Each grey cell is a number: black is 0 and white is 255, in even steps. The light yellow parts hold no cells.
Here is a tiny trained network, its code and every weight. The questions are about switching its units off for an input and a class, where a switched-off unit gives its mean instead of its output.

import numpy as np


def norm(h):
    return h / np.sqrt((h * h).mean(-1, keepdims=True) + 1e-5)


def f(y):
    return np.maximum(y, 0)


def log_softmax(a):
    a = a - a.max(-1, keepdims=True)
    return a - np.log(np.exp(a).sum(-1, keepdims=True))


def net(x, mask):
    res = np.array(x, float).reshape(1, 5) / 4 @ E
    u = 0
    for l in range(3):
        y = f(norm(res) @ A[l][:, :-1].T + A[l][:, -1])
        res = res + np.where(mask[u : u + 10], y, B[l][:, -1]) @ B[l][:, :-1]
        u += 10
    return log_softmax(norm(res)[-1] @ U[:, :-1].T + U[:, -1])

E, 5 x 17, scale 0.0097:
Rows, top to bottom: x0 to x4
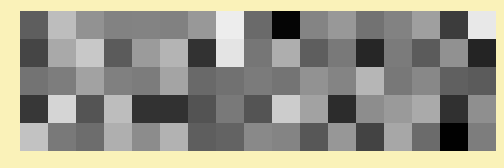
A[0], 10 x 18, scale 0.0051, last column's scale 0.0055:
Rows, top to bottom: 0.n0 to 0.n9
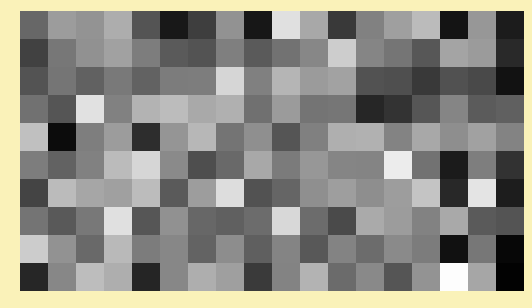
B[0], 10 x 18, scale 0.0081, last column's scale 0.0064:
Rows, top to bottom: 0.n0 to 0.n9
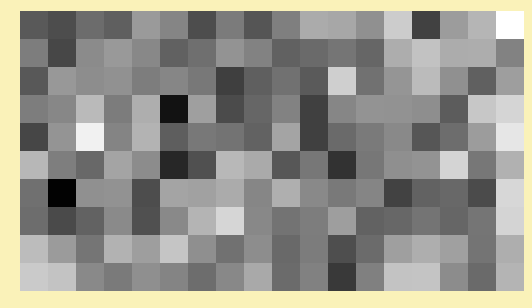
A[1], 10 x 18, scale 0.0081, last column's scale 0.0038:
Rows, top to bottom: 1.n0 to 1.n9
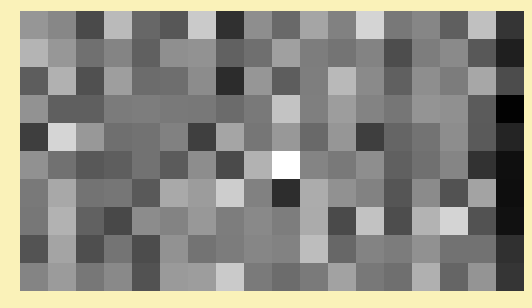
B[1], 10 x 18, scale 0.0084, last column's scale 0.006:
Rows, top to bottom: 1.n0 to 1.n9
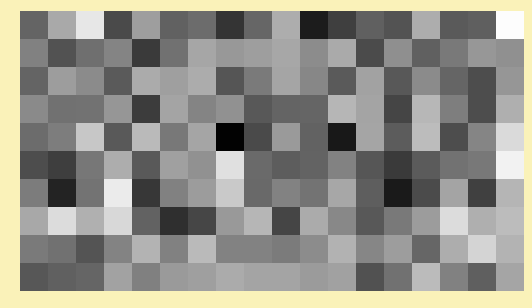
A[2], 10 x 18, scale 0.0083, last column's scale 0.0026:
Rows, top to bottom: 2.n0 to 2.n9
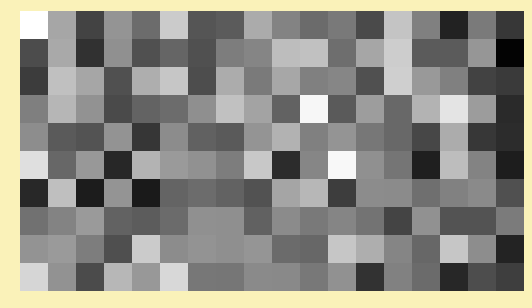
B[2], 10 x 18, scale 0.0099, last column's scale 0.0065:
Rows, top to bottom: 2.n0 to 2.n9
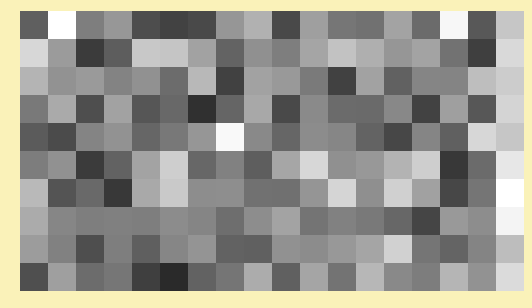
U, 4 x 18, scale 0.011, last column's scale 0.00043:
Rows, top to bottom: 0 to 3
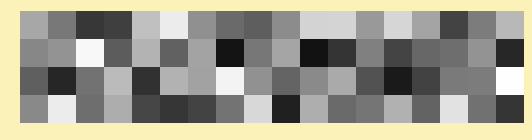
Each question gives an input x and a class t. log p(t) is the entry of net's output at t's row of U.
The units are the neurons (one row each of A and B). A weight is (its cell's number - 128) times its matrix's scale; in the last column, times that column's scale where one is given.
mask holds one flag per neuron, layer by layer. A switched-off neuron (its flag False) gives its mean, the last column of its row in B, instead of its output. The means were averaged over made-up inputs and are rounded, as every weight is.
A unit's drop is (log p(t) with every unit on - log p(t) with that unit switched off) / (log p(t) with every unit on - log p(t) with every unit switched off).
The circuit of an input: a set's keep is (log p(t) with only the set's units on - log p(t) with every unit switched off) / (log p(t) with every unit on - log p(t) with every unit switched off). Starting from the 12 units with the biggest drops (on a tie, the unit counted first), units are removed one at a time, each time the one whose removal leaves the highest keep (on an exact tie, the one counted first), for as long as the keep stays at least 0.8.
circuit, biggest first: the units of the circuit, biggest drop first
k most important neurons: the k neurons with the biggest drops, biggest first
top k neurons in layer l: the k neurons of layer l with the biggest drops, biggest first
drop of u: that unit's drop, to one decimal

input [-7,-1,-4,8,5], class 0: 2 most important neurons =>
(0.n0; 2.n6)
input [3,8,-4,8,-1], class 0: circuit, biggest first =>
(2.n6)
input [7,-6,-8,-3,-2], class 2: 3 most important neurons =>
(1.n6; 0.n6; 0.n3)
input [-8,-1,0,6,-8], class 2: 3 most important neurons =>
(1.n5; 0.n7; 2.n4)
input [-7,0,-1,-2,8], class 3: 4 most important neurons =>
(2.n0; 2.n9; 0.n6; 0.n8)
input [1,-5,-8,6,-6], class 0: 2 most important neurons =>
(2.n6; 0.n0)
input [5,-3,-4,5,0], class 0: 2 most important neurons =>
(0.n0; 2.n6)
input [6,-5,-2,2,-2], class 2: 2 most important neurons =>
(0.n6; 1.n6)
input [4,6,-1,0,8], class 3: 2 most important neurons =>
(2.n0; 0.n8)
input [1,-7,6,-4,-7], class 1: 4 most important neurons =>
(1.n0; 0.n4; 0.n5; 2.n0)
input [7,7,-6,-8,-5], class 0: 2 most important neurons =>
(2.n5; 1.n0)
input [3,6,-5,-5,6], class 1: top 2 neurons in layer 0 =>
(0.n3; 0.n0)
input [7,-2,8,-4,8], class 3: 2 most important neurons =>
(2.n9; 0.n8)
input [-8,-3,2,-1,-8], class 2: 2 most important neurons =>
(1.n5; 2.n4)
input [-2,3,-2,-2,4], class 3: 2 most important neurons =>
(0.n4; 1.n0)
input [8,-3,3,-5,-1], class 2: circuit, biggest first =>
(1.n6)
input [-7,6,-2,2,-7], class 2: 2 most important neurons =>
(1.n5; 0.n4)
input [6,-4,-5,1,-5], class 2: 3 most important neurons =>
(0.n6; 1.n6; 0.n3)
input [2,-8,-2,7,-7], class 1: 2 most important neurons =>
(1.n0; 2.n5)
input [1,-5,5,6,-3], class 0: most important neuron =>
(0.n0)
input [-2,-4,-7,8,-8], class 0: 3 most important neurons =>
(2.n6; 0.n0; 2.n1)
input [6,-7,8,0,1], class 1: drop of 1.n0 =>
0.7
